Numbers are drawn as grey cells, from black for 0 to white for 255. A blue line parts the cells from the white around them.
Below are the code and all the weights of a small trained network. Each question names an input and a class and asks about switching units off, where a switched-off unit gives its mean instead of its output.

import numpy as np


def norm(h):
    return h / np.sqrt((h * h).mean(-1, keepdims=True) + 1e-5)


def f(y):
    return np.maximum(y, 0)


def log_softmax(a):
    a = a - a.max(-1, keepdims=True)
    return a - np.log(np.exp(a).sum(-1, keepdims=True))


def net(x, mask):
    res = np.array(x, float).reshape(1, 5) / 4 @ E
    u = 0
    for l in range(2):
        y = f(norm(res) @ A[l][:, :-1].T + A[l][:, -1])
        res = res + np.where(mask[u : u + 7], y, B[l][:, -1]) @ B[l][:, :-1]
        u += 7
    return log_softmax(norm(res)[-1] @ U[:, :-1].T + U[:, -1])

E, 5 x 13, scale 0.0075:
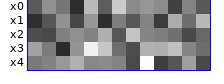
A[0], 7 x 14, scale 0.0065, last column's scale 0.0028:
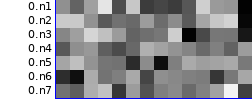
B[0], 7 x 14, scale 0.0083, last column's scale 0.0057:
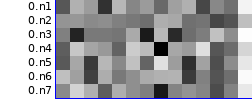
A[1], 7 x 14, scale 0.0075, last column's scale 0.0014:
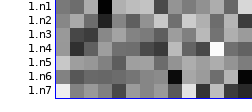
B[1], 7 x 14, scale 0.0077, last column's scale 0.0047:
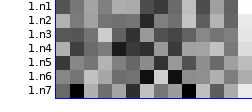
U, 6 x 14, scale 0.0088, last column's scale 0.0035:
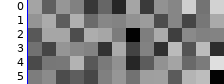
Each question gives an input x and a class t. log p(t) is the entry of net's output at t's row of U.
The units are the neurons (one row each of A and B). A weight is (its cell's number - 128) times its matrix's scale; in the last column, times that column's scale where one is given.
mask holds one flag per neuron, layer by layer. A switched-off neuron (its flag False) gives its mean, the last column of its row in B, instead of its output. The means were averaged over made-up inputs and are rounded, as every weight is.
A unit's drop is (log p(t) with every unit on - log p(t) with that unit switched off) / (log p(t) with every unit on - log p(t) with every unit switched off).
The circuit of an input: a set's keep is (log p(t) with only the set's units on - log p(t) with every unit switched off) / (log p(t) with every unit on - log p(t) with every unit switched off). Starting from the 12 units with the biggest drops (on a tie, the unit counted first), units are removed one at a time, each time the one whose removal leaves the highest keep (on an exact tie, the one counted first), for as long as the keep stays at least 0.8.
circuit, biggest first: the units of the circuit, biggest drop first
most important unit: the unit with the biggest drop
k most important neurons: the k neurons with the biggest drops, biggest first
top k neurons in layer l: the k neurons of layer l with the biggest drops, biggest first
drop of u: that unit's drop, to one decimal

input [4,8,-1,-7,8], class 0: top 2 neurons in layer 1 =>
1.n4, 1.n7
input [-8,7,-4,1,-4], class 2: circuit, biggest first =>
0.n1, 0.n7
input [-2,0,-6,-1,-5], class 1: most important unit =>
0.n5
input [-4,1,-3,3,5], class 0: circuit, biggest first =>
0.n3, 1.n4
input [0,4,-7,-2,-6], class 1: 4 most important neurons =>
0.n5, 0.n2, 0.n3, 1.n4
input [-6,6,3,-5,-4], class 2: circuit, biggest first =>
0.n7, 0.n1, 1.n7
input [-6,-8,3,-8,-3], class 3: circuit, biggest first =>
1.n7, 0.n5
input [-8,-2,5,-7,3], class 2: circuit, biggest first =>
0.n7, 0.n1
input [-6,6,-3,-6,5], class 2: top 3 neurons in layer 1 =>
1.n7, 1.n4, 1.n3
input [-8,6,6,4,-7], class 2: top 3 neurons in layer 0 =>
0.n1, 0.n7, 0.n3
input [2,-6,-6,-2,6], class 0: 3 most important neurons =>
0.n3, 1.n4, 0.n7
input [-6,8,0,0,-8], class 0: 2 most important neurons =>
1.n2, 1.n6
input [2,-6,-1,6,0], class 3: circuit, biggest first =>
1.n7, 0.n4, 0.n5
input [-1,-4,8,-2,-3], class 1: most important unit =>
0.n6
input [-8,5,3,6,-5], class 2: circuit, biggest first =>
0.n1, 0.n5
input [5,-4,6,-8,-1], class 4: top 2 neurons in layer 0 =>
0.n4, 0.n5
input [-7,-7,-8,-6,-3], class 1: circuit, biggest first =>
0.n5, 0.n3
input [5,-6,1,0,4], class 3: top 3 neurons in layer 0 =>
0.n1, 0.n7, 0.n5
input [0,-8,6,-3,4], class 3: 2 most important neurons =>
1.n7, 0.n5
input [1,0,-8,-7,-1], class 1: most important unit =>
0.n5
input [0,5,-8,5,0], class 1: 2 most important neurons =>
0.n5, 0.n2
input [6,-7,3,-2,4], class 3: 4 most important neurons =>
1.n7, 0.n1, 0.n7, 0.n5
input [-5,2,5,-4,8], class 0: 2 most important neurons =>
0.n3, 1.n4
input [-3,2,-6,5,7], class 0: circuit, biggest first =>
1.n4, 0.n3
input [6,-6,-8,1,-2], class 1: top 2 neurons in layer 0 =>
0.n5, 0.n1
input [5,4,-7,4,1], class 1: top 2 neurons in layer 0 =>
0.n5, 0.n2
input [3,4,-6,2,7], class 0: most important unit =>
0.n3
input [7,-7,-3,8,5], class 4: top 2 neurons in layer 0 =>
0.n1, 0.n7
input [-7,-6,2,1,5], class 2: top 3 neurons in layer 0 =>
0.n1, 0.n7, 0.n6
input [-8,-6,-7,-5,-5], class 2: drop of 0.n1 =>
0.6
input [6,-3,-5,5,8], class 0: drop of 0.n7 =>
0.1
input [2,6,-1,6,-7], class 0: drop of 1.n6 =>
0.2
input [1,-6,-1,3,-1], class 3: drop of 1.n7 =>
0.5
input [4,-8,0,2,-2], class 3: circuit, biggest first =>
1.n7
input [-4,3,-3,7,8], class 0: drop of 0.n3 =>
0.1
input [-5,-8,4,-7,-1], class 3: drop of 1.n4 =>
0.0
